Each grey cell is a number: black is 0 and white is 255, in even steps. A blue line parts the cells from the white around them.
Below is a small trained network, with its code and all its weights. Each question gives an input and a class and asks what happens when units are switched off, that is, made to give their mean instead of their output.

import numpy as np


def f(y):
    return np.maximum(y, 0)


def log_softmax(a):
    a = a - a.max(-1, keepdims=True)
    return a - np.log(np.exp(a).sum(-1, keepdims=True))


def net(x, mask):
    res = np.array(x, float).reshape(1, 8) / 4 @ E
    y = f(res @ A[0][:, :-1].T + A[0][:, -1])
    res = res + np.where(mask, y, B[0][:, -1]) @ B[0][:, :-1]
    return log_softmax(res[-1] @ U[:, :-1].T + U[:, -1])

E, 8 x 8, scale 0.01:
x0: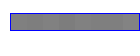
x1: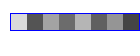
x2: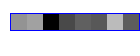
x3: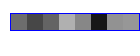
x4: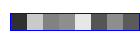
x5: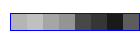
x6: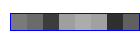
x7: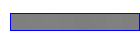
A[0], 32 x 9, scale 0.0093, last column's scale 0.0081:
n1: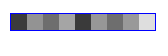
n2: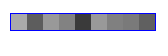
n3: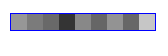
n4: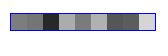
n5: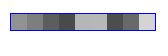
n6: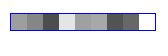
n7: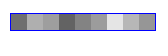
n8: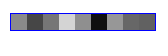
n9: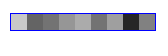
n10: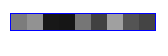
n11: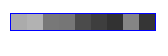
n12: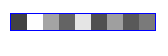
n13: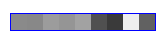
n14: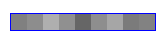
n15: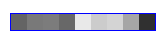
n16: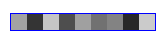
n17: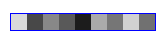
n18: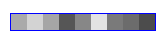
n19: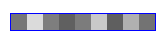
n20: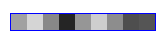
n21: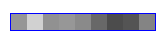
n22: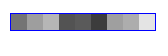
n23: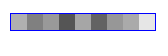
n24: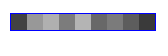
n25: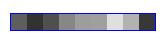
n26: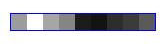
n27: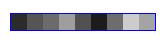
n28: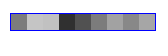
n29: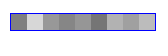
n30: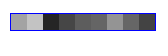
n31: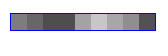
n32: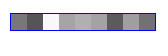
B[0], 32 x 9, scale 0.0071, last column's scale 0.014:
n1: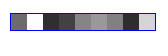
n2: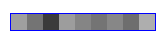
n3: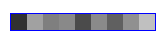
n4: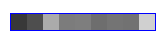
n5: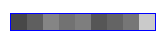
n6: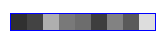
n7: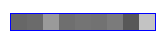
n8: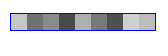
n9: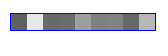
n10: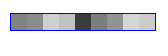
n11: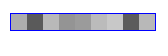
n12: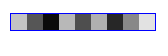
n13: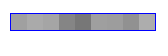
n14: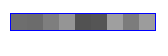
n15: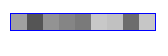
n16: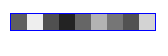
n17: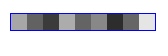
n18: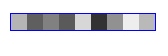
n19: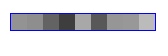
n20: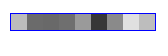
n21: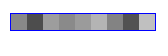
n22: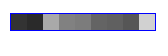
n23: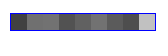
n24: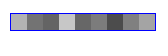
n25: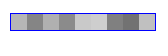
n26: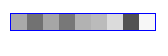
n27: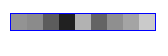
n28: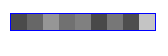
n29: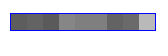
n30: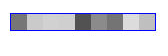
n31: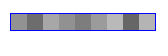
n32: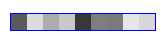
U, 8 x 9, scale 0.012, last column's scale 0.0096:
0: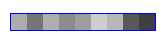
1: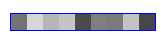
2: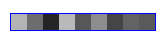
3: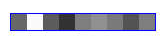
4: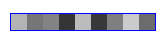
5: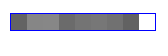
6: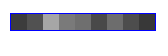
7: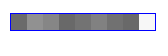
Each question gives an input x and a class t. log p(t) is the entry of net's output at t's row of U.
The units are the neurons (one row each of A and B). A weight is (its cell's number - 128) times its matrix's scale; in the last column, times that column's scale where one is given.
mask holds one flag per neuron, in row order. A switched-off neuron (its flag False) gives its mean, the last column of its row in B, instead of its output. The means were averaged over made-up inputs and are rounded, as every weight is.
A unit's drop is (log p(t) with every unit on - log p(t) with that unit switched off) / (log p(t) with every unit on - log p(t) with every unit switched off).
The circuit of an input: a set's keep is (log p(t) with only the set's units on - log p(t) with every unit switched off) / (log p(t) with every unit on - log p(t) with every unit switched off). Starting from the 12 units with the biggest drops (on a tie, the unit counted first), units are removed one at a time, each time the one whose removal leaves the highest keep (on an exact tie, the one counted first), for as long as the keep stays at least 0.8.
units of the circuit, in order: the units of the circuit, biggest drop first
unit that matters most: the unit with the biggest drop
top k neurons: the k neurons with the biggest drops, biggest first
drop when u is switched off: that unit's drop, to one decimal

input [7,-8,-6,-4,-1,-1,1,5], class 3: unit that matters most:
n1
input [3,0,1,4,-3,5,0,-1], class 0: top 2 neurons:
n26; n11
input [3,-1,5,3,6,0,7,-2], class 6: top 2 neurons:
n6; n4
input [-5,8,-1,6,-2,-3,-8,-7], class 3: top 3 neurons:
n16; n9; n6
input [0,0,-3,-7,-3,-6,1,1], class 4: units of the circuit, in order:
n18; n20
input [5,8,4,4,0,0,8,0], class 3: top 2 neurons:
n9; n16
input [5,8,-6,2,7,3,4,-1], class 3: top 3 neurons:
n16; n9; n17
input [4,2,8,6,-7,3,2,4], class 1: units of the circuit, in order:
n30; n10
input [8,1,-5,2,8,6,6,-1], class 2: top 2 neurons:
n12; n24
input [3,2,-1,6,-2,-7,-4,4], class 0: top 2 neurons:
n25; n15
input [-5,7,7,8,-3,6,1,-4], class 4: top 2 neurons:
n8; n32
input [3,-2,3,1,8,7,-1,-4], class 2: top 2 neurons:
n12; n24
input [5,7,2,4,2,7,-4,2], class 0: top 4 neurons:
n26; n11; n1; n21
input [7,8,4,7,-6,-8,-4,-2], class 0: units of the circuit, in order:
n25
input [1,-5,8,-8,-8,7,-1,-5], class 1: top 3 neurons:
n30; n10; n12
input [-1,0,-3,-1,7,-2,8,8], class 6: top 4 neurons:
n6; n17; n4; n5
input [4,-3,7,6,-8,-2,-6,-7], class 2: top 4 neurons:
n17; n32; n2; n6
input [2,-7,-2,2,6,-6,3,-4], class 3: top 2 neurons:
n1; n17
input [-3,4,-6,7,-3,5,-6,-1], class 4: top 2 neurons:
n8; n27
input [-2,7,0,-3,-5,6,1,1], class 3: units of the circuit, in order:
n16
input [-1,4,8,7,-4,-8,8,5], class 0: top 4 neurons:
n25; n32; n31; n15
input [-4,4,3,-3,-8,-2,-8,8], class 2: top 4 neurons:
n17; n2; n6; n4
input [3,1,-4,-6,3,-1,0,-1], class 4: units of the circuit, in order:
n18; n20
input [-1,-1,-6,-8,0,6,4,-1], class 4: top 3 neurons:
n18; n19; n20
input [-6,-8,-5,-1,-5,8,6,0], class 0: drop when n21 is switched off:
0.1
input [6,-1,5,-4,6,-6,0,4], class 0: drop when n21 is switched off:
-0.1
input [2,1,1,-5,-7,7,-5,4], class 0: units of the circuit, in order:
n26
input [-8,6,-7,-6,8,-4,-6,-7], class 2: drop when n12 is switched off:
0.8
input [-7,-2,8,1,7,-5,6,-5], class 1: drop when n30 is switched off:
0.2
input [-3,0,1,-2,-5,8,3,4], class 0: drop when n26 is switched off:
0.3
